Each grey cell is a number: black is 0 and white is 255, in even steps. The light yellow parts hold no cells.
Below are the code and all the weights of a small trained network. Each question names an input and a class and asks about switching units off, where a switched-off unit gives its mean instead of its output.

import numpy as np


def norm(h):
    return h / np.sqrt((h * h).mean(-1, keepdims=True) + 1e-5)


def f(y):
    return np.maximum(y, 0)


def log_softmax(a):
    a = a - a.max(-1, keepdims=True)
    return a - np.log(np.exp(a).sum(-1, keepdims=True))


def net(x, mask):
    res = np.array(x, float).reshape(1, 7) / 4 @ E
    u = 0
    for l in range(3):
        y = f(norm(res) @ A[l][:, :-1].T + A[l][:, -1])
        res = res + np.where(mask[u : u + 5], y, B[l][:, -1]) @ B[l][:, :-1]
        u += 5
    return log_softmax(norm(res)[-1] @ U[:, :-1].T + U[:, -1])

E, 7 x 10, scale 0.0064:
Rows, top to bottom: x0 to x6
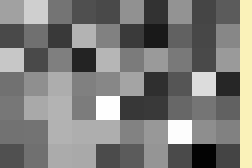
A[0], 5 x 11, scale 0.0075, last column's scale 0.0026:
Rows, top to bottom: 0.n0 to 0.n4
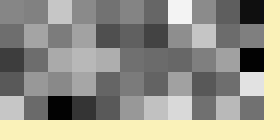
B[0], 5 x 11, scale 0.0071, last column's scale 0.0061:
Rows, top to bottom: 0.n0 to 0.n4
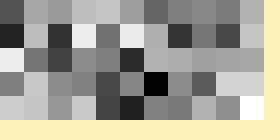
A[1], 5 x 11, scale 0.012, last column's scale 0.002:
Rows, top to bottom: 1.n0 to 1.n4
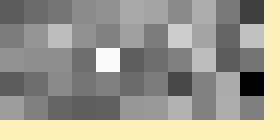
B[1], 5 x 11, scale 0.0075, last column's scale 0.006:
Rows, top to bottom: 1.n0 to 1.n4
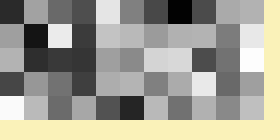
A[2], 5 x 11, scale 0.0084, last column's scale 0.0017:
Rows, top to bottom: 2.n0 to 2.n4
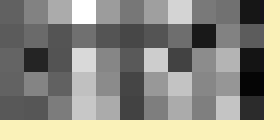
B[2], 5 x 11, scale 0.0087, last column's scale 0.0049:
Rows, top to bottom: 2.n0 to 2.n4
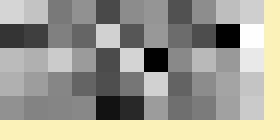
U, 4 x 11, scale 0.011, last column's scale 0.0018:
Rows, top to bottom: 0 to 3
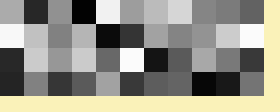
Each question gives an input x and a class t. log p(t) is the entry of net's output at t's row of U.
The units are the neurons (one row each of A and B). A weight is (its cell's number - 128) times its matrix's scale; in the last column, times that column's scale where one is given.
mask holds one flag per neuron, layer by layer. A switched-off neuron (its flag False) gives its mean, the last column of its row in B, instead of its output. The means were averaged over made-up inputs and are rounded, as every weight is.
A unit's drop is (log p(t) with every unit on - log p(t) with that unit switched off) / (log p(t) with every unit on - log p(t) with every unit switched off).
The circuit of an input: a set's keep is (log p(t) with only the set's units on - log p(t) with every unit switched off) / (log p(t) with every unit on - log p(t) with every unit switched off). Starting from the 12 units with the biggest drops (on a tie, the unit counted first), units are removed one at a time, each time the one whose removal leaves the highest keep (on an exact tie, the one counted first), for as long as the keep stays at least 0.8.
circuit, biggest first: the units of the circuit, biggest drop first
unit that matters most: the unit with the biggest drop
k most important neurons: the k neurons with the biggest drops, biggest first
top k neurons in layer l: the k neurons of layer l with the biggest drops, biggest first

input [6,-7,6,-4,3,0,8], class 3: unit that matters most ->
1.n1
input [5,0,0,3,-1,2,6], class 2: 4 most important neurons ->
1.n2; 0.n0; 1.n0; 0.n2
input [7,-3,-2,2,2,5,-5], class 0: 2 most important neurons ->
1.n1; 1.n2
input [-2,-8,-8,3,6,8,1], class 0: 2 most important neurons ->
1.n1; 1.n2
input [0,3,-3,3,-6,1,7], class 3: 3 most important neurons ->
2.n1; 0.n3; 2.n2
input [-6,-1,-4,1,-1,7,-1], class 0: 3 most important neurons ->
1.n1; 0.n4; 1.n0
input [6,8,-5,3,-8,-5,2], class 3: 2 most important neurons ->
2.n1; 2.n2
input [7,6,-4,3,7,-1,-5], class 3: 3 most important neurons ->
2.n2; 1.n1; 0.n4
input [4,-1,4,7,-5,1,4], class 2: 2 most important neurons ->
1.n2; 2.n1
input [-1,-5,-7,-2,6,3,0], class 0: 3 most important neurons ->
1.n1; 0.n4; 1.n2
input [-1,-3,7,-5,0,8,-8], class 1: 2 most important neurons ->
0.n4; 1.n4
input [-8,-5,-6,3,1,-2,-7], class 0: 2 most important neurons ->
1.n2; 1.n1
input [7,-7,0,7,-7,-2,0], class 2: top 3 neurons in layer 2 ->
2.n4; 2.n3; 2.n0
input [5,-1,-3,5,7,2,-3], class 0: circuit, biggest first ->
1.n2
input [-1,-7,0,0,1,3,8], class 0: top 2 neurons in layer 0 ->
0.n4; 0.n1
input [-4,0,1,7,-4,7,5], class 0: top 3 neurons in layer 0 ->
0.n4; 0.n2; 0.n1
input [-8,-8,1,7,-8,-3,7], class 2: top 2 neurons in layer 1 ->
1.n2; 1.n0
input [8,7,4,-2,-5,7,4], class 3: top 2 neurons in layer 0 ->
0.n2; 0.n3
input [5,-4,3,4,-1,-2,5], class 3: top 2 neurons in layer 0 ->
0.n4; 0.n0
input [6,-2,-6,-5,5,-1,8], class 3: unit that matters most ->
2.n1
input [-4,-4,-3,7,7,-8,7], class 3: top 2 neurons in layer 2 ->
2.n2; 2.n0
